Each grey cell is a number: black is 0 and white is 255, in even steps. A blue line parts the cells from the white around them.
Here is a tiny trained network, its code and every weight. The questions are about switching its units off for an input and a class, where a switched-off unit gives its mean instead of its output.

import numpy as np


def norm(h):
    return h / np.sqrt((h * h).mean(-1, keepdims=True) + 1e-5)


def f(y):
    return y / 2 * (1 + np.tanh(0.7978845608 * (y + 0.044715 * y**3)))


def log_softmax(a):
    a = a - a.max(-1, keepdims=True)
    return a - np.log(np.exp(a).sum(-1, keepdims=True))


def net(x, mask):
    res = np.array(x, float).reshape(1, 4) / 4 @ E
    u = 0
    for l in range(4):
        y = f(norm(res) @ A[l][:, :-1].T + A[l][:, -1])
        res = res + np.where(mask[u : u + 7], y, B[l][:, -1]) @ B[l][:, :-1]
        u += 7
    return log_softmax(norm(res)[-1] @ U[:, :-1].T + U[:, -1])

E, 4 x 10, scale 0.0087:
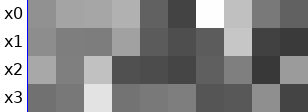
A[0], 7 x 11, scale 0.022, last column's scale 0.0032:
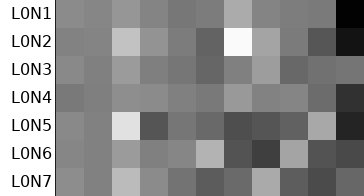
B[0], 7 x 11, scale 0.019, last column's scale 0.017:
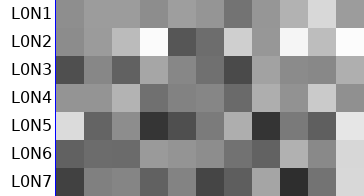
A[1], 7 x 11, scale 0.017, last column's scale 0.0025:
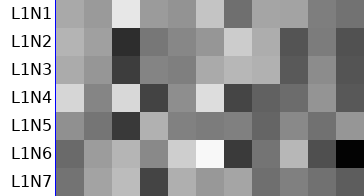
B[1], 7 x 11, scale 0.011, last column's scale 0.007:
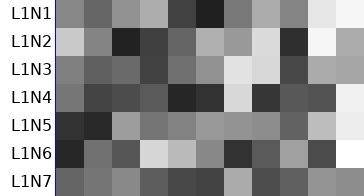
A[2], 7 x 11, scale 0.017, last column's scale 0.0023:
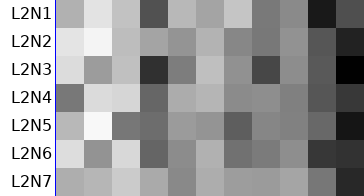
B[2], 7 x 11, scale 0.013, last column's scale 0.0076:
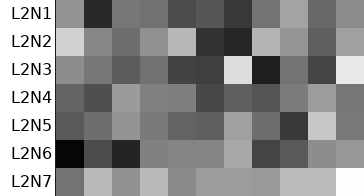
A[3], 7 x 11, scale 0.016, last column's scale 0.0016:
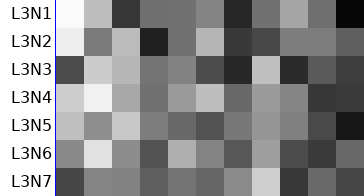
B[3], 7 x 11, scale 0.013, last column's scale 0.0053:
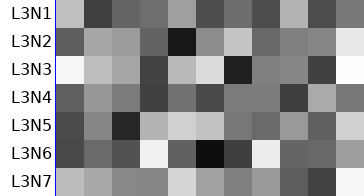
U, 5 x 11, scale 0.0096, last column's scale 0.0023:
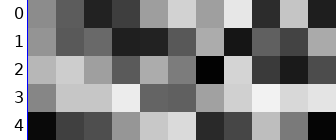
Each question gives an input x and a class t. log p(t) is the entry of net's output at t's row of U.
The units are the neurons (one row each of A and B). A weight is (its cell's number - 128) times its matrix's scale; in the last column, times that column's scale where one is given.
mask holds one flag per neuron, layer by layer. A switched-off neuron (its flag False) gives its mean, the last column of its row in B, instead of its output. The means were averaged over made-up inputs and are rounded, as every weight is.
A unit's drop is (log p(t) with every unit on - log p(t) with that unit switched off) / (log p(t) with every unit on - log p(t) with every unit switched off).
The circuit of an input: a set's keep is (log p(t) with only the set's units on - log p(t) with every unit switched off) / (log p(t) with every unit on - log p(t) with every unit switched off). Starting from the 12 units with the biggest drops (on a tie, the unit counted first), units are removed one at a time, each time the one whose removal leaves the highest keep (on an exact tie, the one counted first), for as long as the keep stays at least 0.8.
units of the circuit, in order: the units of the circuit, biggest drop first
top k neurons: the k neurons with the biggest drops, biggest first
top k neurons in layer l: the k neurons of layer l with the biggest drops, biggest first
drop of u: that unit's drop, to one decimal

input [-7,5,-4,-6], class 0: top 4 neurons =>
L0N2, L0N6, L0N7, L0N5
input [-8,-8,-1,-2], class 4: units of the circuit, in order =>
L0N2
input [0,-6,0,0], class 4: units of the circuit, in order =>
L0N5, L0N2
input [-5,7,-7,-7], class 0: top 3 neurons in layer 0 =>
L0N2, L0N6, L0N7
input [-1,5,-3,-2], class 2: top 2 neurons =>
L0N2, L0N5
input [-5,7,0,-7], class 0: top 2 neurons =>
L0N2, L0N7
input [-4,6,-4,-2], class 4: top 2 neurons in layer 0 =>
L0N5, L0N2
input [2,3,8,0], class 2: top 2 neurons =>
L0N7, L0N3
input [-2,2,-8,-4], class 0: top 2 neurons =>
L0N2, L0N6
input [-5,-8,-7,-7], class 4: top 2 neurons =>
L0N5, L0N2
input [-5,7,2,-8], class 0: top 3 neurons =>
L0N2, L0N7, L0N5
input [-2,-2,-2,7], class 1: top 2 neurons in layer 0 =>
L0N5, L0N2
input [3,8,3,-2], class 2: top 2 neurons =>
L0N7, L3N3
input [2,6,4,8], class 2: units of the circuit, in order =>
L0N7
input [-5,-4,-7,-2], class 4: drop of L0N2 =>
0.3
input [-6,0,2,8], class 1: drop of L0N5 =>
0.8
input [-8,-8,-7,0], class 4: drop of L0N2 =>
0.1
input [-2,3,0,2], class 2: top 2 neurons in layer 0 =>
L0N7, L0N2
